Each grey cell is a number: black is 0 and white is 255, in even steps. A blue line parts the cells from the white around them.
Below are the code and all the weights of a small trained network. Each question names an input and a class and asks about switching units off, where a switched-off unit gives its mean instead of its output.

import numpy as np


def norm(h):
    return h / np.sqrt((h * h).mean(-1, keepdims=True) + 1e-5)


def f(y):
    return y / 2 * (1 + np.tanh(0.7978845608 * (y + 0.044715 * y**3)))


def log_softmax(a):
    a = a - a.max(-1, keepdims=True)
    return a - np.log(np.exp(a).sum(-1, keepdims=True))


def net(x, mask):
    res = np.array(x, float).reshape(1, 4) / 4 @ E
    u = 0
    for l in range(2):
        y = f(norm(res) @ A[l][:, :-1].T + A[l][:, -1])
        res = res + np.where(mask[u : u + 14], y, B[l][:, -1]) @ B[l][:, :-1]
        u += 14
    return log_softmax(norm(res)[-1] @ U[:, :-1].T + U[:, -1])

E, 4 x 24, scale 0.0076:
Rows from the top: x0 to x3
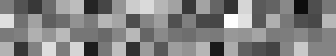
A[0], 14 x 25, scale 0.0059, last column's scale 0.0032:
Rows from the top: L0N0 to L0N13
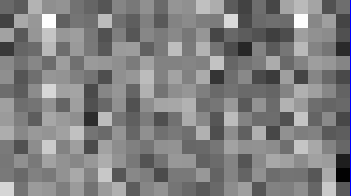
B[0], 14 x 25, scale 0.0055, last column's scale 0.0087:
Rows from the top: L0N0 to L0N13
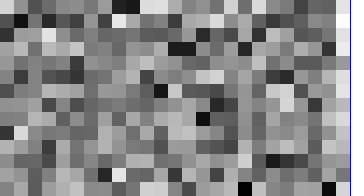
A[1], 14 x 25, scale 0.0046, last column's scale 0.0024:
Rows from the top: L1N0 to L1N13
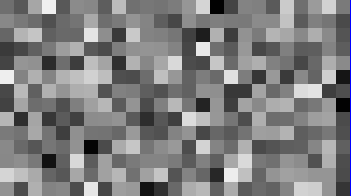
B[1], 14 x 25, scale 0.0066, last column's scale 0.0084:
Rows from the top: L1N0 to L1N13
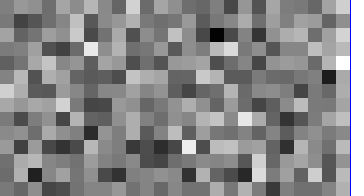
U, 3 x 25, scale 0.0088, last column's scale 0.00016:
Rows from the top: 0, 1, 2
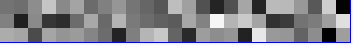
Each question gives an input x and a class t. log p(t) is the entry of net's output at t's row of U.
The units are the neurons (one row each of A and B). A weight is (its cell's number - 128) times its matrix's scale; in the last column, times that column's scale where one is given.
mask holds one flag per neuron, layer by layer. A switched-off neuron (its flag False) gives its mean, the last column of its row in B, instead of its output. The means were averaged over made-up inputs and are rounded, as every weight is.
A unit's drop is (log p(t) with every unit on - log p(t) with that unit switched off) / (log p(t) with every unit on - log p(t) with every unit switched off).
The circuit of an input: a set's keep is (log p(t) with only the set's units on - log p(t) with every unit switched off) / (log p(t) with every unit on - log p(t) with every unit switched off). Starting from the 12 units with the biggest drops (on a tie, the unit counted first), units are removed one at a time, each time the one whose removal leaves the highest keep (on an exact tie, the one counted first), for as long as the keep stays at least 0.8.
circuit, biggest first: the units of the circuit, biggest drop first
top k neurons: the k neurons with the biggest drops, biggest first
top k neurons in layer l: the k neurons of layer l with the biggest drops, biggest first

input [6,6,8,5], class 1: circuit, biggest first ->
[L1N10]
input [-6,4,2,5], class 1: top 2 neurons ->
[L0N1; L1N2]
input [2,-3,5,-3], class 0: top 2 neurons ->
[L0N13; L0N1]
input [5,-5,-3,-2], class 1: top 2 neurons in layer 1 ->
[L1N10; L1N3]
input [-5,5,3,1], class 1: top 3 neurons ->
[L0N1; L0N0; L0N3]
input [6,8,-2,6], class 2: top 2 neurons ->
[L0N13; L0N1]
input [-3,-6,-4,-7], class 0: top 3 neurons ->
[L1N2; L1N4; L0N13]
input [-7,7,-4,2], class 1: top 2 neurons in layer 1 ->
[L1N8; L1N13]
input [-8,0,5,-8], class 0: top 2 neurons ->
[L1N2; L1N4]
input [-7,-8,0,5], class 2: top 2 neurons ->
[L0N3; L0N0]
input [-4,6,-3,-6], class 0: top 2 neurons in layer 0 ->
[L0N0; L0N3]
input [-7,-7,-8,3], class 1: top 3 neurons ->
[L0N1; L0N13; L1N8]
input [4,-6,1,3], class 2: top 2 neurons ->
[L0N3; L0N1]
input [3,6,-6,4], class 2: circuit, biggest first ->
[L0N13]
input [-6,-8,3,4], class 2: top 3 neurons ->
[L0N3; L0N0; L0N5]
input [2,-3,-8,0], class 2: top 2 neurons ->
[L0N1; L0N3]
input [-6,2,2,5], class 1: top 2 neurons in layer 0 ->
[L0N1; L0N11]
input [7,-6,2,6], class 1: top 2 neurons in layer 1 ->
[L1N10; L1N3]
